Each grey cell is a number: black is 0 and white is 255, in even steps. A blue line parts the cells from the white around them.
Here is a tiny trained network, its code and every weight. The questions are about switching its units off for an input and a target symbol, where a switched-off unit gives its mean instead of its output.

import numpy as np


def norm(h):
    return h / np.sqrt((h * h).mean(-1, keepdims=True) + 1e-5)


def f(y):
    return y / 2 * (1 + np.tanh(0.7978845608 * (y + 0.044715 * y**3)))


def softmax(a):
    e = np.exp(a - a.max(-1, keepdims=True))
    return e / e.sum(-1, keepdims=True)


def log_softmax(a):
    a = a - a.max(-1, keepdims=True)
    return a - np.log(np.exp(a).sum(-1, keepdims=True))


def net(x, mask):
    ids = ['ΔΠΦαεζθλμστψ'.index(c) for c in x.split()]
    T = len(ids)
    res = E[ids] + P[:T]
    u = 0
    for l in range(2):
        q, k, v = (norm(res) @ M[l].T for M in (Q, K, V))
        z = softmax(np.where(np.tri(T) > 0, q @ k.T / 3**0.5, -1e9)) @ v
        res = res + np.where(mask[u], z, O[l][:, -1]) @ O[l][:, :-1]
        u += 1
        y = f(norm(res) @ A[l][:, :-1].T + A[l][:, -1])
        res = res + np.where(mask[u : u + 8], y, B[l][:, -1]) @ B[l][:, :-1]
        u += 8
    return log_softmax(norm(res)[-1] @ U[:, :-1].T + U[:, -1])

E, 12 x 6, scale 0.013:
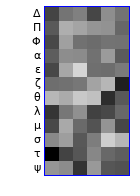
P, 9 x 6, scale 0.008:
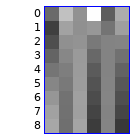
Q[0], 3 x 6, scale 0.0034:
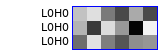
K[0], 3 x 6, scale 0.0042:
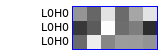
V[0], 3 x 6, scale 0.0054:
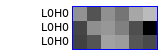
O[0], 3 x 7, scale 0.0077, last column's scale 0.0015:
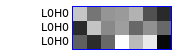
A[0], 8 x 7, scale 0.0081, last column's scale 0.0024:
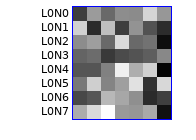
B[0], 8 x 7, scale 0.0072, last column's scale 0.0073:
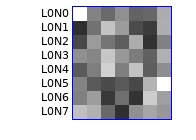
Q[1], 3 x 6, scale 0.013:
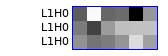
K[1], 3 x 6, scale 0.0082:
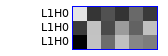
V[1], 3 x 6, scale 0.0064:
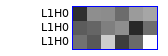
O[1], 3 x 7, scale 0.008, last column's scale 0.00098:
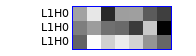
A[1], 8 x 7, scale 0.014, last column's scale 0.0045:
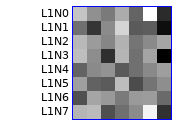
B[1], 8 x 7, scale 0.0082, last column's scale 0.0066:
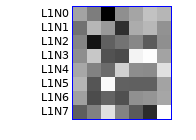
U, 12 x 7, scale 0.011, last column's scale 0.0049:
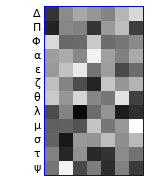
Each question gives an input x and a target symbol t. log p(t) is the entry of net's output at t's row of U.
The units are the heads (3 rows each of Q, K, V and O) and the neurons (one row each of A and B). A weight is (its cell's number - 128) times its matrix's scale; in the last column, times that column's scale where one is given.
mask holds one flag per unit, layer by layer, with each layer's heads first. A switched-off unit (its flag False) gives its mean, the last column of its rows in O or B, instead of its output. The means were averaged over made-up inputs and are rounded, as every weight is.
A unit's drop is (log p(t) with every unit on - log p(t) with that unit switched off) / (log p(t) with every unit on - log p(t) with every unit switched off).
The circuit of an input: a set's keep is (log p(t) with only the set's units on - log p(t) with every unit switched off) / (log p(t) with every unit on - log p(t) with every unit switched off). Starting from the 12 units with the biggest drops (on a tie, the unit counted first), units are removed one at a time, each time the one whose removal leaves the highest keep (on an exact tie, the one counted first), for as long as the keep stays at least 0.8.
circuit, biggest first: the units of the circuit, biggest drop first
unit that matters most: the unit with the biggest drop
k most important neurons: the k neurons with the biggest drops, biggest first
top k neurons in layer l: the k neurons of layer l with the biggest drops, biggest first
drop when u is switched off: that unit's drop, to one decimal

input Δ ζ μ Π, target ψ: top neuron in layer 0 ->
[L0N4]
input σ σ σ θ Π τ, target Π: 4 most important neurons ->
[L1N1, L0N5, L1N7, L0N0]
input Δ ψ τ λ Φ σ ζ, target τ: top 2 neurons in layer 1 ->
[L1N5, L1N7]
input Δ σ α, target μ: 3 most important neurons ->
[L0N0, L1N4, L0N6]
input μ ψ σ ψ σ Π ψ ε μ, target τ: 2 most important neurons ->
[L0N3, L0N1]
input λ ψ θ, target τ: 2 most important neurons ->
[L0N0, L0N2]
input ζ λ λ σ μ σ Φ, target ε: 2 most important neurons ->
[L1N0, L0N3]
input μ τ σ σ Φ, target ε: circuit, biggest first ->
[L1H0, L0H0]
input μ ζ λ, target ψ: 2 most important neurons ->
[L0N0, L0N5]
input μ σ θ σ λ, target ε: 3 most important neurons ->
[L0N5, L0N3, L1N0]
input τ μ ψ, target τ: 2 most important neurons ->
[L0N0, L1N5]
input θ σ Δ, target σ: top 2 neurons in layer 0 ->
[L0N0, L0N7]
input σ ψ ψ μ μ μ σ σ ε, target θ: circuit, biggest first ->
[L1N7, L1N4]
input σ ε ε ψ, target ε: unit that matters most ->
L0H0
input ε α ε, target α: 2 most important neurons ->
[L0N4, L0N0]
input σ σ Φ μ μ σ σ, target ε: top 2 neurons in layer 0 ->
[L0N0, L0N6]
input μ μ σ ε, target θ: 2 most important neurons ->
[L0N0, L1N6]
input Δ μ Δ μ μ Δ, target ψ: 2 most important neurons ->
[L1N7, L0N5]
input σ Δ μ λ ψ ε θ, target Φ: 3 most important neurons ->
[L0N7, L1N2, L0N1]
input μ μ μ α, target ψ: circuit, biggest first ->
[L1H0]
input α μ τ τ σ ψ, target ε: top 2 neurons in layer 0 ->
[L0N0, L0N3]
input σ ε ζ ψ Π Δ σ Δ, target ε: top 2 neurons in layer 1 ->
[L1N0, L1N2]
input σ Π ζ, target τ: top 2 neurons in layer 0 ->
[L0N5, L0N6]
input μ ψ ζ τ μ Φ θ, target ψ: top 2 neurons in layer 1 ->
[L1N0, L1N7]
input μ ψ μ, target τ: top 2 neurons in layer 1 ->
[L1N5, L1N0]
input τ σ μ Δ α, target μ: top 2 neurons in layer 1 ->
[L1N4, L1N7]
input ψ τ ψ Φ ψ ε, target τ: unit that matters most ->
L1H0
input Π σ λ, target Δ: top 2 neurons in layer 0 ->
[L0N7, L0N5]
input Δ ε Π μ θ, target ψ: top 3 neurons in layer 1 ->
[L1N0, L1N7, L1N5]
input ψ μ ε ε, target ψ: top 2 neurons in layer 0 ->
[L0N4, L0N7]
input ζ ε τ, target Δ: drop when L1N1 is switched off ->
0.3
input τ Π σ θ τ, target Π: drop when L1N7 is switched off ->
0.2
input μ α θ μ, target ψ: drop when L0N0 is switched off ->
0.2
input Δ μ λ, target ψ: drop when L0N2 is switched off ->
-0.1
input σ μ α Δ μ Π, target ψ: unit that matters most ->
L1N7
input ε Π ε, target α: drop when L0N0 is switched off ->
0.2
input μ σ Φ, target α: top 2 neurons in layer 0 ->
[L0N1, L0N0]
